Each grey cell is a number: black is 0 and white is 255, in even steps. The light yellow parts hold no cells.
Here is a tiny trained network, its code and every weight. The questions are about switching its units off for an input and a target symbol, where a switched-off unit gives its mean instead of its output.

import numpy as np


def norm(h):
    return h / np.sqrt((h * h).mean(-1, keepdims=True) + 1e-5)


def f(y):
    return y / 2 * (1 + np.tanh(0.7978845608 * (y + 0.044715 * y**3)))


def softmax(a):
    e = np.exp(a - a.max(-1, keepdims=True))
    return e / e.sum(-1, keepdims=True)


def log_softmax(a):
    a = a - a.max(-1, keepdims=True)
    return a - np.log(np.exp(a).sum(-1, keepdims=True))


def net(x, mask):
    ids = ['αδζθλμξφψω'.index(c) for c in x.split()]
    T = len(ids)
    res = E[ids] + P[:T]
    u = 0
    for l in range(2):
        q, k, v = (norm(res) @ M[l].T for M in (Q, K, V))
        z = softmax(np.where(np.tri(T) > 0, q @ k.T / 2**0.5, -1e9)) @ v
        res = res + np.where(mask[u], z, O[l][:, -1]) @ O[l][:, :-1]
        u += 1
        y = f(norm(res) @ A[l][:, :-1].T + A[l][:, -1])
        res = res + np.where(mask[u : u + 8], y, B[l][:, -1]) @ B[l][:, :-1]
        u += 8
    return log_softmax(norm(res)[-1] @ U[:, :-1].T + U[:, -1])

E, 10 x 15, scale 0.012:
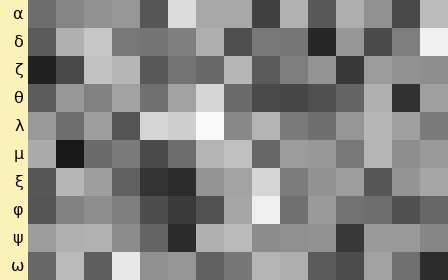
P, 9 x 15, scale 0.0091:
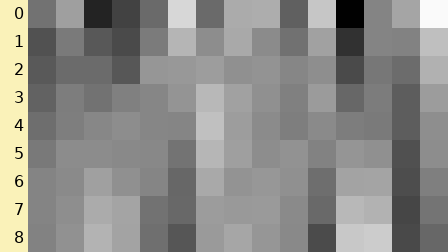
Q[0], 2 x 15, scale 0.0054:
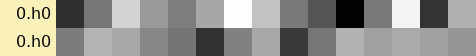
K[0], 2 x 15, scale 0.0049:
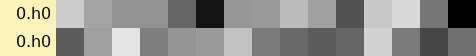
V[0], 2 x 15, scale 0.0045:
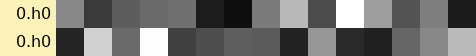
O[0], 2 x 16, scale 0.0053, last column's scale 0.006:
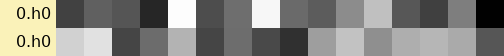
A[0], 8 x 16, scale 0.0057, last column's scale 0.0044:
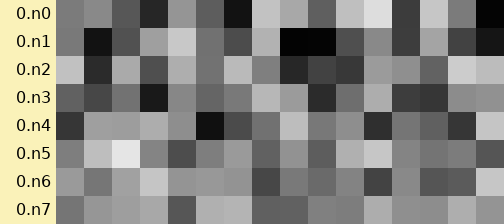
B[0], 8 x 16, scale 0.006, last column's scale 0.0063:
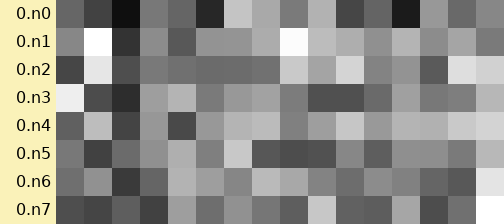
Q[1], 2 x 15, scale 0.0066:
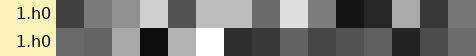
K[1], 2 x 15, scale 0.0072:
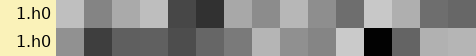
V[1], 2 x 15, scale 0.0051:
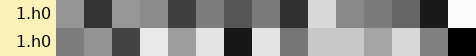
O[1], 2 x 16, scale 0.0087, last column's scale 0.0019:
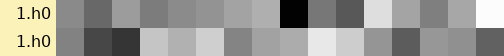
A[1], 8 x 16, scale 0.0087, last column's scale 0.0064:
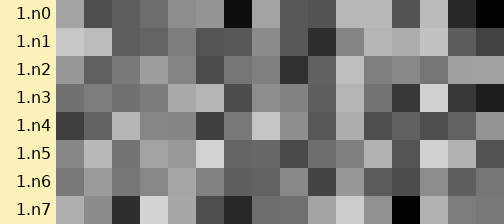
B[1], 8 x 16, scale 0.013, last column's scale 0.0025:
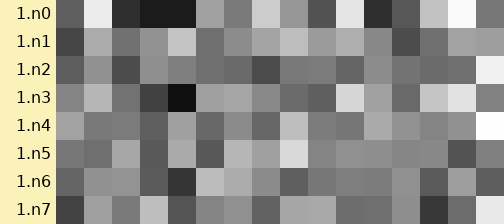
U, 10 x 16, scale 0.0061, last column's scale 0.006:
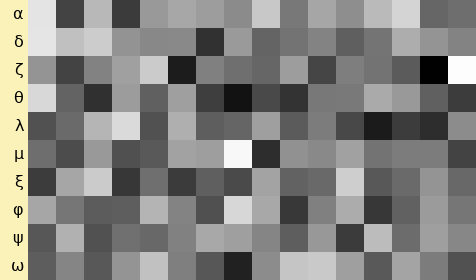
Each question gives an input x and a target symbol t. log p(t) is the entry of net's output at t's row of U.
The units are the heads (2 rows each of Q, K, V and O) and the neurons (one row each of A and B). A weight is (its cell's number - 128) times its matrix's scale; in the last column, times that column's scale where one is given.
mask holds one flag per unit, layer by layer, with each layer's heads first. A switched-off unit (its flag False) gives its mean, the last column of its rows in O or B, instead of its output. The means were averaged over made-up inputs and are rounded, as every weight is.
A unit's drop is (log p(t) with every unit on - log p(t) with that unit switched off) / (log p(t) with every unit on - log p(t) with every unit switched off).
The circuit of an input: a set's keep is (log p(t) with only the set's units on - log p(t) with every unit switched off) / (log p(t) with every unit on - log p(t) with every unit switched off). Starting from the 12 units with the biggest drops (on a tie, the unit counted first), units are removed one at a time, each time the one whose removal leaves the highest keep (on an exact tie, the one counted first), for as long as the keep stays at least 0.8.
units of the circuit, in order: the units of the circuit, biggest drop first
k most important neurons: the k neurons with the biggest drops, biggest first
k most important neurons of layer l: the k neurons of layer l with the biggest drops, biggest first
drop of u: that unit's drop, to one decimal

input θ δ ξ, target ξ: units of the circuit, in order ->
[1.h0]
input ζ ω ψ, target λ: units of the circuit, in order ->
[1.h0; 1.n7]
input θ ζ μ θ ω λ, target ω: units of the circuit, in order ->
[1.h0; 0.n2]
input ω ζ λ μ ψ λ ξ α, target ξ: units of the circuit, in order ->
[1.h0; 0.n2; 0.n3]
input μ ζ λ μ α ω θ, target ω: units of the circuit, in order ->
[1.h0; 0.n7]
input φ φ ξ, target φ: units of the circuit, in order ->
[0.h0; 0.n3]
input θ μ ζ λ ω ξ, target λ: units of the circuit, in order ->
[1.h0; 1.n7]
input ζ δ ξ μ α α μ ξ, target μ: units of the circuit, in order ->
[0.n4; 1.h0]
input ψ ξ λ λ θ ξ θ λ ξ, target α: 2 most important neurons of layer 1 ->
[1.n4; 1.n2]
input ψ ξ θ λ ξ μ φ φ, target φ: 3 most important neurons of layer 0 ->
[0.n4; 0.n3; 0.n7]
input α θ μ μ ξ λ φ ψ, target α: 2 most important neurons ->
[1.n4; 1.n7]
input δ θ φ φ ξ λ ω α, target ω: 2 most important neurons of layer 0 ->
[0.n7; 0.n2]
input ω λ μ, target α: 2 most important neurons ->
[1.n7; 0.n4]
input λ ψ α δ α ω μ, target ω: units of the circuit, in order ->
[1.h0]
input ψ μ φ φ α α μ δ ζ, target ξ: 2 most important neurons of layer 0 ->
[0.n4; 0.n3]
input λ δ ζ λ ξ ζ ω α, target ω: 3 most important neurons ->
[0.n7; 0.n2; 0.n5]
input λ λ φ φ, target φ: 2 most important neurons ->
[0.n4; 0.n3]
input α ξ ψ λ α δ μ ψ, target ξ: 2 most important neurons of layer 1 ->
[1.n1; 1.n2]
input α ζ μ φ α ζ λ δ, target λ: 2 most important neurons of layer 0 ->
[0.n7; 0.n3]
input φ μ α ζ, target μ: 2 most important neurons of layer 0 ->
[0.n4; 0.n5]
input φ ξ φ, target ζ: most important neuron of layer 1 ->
[1.n0]
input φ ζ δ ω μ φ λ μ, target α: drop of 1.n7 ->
0.2
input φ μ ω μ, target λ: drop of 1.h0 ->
1.1
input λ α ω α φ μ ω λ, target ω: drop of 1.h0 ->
0.8
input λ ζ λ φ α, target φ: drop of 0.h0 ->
1.0
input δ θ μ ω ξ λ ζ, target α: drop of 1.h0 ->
0.1
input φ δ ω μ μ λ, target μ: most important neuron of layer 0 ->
[0.n4]
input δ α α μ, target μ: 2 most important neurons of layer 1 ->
[1.n7; 1.n4]
